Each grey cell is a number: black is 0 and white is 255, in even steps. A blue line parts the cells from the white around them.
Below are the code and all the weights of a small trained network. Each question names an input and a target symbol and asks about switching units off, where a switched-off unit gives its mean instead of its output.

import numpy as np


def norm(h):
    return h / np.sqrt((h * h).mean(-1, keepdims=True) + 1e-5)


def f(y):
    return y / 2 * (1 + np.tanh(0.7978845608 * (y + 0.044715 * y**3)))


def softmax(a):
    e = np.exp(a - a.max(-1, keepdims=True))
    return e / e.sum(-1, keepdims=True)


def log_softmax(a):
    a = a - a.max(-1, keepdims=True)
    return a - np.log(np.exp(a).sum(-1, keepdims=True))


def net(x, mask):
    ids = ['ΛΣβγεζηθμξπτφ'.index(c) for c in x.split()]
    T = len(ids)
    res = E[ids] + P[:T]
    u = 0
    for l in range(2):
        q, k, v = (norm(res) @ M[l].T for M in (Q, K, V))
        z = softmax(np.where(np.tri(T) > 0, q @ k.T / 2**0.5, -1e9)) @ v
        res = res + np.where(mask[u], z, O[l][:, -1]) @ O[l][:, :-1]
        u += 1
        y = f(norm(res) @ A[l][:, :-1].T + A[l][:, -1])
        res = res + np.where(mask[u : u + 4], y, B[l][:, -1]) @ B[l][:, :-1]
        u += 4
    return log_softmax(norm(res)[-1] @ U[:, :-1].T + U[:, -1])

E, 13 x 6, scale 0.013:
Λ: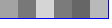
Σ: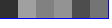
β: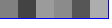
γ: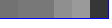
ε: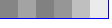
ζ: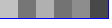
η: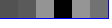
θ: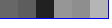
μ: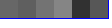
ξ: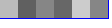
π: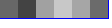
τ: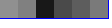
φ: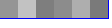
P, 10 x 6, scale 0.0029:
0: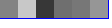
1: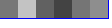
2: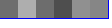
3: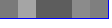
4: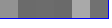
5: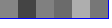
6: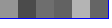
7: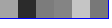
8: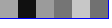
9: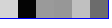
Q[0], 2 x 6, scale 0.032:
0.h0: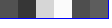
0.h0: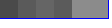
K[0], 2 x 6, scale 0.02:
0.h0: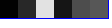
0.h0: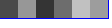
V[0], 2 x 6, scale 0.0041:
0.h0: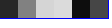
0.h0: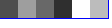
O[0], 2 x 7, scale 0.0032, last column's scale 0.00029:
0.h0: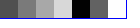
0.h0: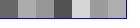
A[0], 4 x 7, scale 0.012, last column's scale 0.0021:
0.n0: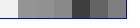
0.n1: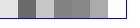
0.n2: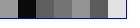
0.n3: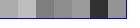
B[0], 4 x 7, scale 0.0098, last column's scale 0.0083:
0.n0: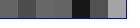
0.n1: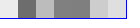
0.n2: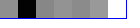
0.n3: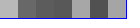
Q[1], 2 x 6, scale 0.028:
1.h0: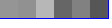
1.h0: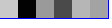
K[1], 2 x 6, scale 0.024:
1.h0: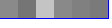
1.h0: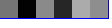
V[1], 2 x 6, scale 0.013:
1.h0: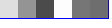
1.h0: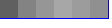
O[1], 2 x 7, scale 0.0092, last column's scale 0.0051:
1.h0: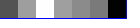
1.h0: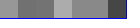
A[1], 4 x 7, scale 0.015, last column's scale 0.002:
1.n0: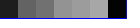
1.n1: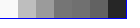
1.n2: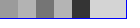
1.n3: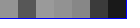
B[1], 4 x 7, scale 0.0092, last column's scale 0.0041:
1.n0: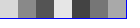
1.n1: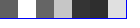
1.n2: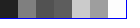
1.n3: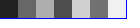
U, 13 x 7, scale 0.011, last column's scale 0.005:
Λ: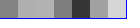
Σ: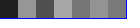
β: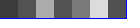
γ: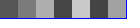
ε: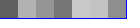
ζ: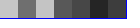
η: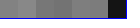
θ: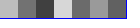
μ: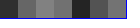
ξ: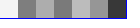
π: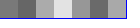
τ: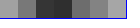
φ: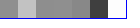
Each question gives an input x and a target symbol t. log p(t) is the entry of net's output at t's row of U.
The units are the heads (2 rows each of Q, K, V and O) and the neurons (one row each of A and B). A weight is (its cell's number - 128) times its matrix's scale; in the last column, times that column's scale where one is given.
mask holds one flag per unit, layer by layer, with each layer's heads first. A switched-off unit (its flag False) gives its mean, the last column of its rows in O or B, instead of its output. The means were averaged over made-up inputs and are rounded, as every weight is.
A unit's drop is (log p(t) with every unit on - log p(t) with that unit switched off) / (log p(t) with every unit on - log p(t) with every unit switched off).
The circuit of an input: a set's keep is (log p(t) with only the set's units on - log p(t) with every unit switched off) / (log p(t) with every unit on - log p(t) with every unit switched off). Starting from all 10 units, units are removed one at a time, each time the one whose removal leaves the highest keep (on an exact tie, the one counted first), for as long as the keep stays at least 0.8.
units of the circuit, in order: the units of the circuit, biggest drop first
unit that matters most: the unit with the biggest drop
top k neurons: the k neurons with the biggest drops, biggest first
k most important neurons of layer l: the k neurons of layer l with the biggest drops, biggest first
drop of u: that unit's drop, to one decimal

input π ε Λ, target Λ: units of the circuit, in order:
(1.n1, 0.n1, 0.n2)
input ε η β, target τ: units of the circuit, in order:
(1.h0)
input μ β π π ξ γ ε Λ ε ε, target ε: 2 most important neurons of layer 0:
(0.n2, 0.n3)
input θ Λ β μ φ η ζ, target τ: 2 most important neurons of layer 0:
(0.n0, 0.n3)
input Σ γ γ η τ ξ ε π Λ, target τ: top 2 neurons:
(1.n2, 0.n2)
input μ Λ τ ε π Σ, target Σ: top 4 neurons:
(0.n2, 1.n2, 0.n1, 0.n0)
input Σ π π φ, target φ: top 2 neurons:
(1.n1, 0.n2)
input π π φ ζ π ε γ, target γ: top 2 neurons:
(1.n3, 0.n3)
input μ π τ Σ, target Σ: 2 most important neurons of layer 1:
(1.n2, 1.n0)
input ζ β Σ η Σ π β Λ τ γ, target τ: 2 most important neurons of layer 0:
(0.n1, 0.n3)
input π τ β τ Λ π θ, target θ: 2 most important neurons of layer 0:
(0.n1, 0.n3)
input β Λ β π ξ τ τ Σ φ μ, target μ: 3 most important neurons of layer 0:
(0.n1, 0.n0, 0.n3)
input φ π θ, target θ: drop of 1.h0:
0.1
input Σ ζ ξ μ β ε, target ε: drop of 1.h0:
0.1
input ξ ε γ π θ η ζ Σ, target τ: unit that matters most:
1.h0
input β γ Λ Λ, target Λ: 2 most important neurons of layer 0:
(0.n1, 0.n2)
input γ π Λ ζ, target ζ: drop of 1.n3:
0.0
